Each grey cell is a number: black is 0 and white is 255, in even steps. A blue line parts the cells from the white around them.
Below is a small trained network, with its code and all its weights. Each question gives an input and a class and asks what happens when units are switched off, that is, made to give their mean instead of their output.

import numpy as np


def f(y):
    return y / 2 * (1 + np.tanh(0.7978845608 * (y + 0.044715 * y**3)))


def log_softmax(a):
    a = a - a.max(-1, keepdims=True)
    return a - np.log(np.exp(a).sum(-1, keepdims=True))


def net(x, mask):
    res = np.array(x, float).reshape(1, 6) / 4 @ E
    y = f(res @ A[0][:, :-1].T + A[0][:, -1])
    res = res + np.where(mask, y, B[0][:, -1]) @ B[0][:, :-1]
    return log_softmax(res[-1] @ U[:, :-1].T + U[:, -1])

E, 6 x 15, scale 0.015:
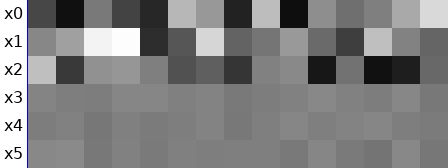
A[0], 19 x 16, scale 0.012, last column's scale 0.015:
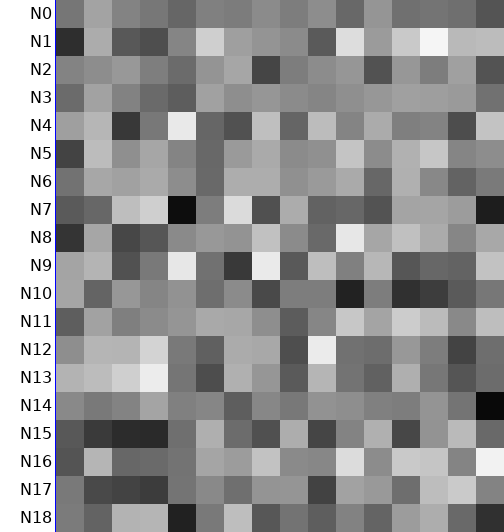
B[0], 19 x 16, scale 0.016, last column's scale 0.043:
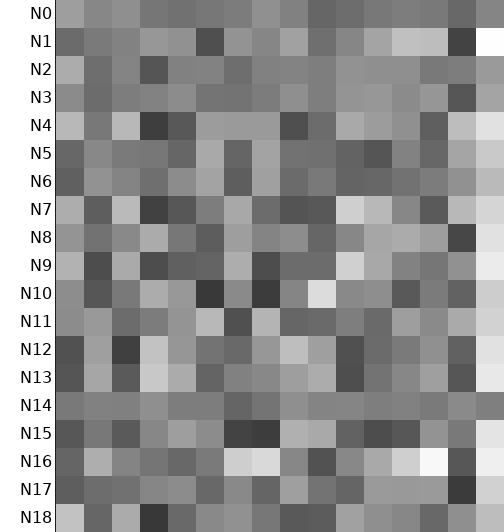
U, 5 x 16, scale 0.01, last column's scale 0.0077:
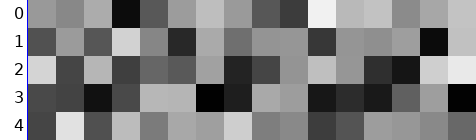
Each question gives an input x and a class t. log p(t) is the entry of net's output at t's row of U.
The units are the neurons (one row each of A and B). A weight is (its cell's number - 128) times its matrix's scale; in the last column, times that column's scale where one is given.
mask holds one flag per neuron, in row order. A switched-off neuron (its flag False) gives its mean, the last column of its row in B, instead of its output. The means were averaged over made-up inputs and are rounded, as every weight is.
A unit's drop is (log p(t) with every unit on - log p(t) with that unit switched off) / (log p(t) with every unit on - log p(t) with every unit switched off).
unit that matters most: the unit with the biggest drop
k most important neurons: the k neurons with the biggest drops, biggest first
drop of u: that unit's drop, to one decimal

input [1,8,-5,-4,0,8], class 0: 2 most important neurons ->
(N7 N18)
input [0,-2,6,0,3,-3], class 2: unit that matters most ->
N12
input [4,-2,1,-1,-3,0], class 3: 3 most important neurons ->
(N16 N15 N8)
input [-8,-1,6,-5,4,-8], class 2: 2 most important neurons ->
(N9 N4)
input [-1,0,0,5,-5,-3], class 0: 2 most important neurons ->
(N10 N13)
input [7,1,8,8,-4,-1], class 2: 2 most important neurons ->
(N7 N12)
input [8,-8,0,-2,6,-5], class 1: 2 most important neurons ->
(N1 N17)
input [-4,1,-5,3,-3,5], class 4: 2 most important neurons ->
(N7 N12)
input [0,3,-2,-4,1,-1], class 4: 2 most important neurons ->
(N9 N4)
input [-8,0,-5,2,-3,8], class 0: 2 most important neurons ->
(N9 N4)
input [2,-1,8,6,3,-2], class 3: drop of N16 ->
0.2
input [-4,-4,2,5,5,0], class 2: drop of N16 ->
0.3
